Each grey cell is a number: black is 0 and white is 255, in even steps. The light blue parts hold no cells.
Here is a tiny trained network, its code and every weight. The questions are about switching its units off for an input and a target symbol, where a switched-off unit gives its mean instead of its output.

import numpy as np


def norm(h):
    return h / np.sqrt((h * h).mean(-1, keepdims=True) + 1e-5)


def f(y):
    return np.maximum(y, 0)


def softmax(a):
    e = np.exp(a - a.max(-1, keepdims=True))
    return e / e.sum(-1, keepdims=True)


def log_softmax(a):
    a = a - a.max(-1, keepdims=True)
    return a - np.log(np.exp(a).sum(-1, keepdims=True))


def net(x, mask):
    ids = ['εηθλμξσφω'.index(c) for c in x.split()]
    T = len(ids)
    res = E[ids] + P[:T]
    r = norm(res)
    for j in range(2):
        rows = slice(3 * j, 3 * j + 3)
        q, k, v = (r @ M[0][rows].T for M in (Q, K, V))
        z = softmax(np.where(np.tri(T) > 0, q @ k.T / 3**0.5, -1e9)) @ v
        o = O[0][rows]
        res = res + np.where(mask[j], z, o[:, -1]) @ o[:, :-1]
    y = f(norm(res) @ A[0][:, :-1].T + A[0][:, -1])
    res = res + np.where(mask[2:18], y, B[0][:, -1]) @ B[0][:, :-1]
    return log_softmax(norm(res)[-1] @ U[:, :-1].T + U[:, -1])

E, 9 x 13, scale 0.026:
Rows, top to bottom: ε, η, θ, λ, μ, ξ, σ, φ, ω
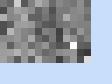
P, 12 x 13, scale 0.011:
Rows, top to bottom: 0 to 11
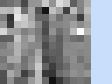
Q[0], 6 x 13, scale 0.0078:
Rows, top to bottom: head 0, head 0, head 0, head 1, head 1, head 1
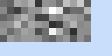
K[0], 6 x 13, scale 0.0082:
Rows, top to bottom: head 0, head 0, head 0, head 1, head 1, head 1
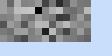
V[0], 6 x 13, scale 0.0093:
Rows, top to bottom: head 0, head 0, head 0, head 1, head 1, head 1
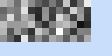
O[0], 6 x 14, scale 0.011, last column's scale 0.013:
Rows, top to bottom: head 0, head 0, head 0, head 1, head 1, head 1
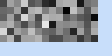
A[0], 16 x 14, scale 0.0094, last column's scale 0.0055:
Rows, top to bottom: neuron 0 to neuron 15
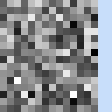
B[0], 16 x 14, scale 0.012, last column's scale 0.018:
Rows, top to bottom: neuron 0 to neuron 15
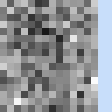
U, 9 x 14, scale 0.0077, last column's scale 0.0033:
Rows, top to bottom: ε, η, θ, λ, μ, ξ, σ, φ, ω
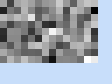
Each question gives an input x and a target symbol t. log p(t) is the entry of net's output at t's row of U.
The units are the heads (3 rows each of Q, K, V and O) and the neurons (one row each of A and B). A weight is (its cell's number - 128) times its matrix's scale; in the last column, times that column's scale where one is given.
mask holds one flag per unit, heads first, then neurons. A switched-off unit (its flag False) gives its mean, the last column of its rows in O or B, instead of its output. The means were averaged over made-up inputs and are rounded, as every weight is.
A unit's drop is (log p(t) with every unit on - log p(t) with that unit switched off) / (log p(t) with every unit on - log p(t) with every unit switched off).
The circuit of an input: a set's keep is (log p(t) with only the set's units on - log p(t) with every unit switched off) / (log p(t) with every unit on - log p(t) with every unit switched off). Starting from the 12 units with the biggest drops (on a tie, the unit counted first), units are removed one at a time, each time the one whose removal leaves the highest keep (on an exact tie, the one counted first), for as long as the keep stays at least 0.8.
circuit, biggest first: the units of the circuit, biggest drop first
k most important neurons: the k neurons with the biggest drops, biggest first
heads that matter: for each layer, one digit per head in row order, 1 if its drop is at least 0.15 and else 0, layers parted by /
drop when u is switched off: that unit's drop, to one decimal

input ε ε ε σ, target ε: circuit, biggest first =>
[head 1]
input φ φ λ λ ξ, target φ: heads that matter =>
01
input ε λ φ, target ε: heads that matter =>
11
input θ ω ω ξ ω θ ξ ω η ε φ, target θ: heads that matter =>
01
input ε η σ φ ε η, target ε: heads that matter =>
11
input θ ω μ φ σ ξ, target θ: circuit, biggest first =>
[head 1; neuron 12]
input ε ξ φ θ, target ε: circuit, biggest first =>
[head 1; head 0]
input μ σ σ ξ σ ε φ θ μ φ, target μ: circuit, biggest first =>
[head 1; head 0]
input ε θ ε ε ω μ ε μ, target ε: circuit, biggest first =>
[head 0; head 1]
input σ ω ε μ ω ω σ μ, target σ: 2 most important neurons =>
[neuron 5; neuron 4]
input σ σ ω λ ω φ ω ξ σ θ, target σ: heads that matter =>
10
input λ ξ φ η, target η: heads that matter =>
00
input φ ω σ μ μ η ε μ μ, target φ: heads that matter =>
01
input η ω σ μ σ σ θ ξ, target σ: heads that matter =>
10
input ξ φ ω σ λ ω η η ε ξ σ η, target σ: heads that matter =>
10
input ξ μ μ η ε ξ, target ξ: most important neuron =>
[neuron 12]
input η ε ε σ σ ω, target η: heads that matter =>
11
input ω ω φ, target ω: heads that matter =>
11
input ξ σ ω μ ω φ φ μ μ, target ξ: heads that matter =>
01
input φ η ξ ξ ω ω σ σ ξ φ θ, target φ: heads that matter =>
01
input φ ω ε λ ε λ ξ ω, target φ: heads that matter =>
11
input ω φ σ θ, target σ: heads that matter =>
11
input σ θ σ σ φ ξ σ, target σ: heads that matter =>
10
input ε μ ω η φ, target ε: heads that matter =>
01
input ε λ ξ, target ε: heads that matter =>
11
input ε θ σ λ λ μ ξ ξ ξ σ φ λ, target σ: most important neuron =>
[neuron 1]
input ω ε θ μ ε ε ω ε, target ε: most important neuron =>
[neuron 0]
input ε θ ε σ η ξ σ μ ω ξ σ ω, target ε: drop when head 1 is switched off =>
0.6
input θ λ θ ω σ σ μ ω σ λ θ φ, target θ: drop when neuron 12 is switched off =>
0.2
